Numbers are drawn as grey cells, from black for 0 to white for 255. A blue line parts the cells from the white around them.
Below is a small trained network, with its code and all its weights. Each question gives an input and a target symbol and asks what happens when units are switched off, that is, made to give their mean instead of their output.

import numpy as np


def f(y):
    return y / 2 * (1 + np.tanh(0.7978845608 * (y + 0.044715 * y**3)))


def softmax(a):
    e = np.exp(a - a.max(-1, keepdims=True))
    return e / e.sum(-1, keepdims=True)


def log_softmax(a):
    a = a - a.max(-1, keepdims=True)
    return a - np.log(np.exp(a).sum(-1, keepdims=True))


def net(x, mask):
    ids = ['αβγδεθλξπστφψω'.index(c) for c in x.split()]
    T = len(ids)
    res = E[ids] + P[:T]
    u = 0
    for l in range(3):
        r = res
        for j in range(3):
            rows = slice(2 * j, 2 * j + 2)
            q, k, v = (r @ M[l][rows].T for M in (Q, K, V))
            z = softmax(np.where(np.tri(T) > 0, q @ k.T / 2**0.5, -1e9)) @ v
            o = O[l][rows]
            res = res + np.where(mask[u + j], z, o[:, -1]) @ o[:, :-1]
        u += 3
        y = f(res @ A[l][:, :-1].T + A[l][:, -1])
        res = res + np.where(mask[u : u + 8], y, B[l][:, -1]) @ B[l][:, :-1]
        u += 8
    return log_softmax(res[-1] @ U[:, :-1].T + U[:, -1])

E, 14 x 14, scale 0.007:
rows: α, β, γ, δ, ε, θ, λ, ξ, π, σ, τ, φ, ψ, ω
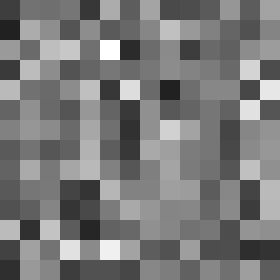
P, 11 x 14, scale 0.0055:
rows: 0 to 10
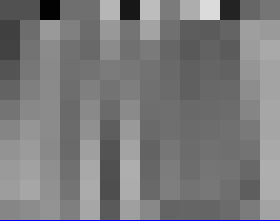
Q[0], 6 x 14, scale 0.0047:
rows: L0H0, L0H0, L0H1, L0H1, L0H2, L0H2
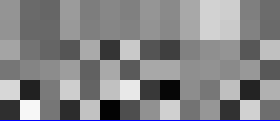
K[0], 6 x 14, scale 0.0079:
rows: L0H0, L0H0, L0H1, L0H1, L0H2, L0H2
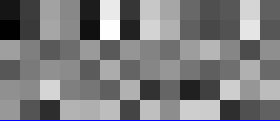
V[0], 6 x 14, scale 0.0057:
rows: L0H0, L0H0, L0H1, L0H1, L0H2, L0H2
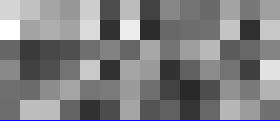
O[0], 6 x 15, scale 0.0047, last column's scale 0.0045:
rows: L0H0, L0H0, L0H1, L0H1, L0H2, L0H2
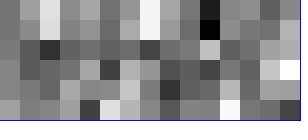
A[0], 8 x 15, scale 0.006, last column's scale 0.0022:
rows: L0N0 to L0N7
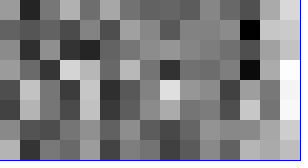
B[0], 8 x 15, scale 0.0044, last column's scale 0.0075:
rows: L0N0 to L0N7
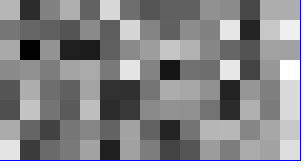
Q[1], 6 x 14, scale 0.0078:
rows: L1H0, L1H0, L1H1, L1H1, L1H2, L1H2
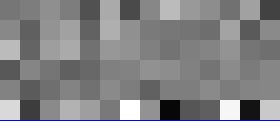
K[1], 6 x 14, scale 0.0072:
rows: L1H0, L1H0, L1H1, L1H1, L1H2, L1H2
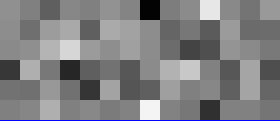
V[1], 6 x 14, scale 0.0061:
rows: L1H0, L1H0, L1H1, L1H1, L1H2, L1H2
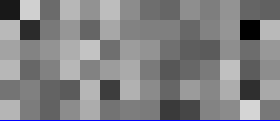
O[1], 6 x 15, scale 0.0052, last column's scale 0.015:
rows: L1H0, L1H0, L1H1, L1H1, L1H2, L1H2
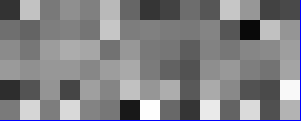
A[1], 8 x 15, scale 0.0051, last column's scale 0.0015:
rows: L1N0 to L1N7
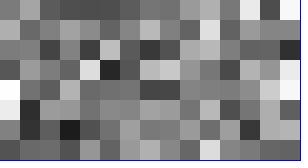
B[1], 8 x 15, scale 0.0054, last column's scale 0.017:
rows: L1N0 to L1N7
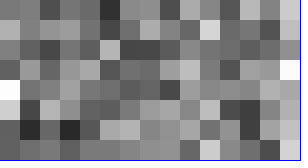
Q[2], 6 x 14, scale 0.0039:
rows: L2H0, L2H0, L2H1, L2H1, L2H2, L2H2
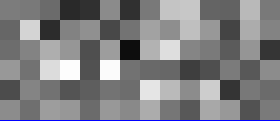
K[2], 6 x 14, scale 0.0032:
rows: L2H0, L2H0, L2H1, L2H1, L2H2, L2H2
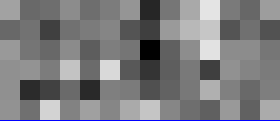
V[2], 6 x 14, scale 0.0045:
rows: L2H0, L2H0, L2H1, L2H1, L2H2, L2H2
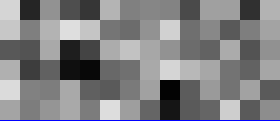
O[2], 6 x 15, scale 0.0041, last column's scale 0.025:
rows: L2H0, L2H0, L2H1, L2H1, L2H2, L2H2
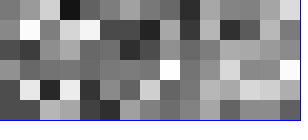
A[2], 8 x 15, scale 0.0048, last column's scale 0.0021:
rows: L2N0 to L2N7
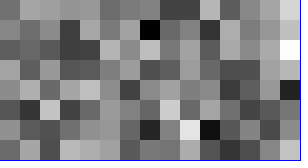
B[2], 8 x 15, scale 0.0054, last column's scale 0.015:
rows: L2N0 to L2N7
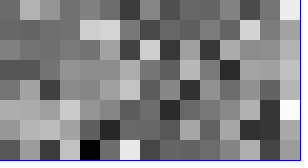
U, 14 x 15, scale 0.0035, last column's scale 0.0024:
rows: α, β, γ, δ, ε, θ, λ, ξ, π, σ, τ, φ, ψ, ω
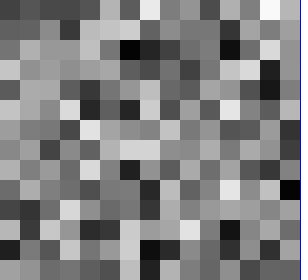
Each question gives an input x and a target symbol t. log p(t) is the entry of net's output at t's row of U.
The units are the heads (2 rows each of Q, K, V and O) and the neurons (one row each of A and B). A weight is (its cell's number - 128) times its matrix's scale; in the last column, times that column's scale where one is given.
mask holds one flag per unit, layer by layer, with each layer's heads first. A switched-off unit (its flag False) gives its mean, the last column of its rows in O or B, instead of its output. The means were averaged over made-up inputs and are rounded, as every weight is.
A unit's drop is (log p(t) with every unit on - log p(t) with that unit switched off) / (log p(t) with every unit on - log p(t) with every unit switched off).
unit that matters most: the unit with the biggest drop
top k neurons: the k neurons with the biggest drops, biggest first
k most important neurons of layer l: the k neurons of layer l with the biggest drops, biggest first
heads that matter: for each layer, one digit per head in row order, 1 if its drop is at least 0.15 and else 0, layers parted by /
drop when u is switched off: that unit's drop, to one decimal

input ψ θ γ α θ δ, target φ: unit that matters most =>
L0H0
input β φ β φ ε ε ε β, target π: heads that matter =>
101 / 011 / 101
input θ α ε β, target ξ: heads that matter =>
101 / 011 / 011
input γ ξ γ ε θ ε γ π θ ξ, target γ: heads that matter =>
101 / 001 / 100
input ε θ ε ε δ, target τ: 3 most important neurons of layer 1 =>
(L1N3 L1N6 L1N5)
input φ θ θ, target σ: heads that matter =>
100 / 100 / 110
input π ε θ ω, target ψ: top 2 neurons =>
(L2N7 L1N3)
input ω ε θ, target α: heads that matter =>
100 / 010 / 100
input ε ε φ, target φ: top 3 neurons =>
(L0N2 L1N5 L2N3)
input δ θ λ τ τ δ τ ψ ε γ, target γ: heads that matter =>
001 / 110 / 110
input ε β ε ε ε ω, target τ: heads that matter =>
010 / 101 / 110
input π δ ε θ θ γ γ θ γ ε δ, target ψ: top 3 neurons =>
(L2N7 L1N3 L2N4)
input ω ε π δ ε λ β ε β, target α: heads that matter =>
100 / 010 / 100
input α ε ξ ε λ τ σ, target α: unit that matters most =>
L2N2
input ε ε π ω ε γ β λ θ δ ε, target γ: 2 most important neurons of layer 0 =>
(L0N4 L0N3)
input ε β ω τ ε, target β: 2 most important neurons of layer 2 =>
(L2N1 L2N3)
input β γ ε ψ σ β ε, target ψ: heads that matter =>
101 / 110 / 011
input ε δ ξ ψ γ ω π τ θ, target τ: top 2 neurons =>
(L0N1 L1N6)
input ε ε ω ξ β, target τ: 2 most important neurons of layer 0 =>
(L0N7 L0N1)
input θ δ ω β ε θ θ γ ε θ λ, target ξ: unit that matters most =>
L0H0
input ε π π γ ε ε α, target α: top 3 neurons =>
(L2N2 L0N7 L1N1)
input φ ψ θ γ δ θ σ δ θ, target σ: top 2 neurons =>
(L0N2 L1N5)
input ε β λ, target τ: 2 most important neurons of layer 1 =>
(L1N3 L1N6)
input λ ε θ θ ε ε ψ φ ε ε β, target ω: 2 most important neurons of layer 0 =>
(L0N4 L0N5)
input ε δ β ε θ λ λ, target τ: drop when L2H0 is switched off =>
0.2
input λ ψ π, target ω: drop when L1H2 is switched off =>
0.1
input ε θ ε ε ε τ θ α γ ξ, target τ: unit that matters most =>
L0H1
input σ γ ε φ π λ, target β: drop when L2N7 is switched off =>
0.0
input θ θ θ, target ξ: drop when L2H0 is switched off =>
0.1
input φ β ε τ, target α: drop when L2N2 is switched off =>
0.2
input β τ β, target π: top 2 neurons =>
(L2N6 L0N4)
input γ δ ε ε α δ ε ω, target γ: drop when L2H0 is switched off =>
0.2
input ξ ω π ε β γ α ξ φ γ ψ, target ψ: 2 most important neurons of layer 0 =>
(L0N7 L0N2)
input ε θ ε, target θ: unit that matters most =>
L0N6
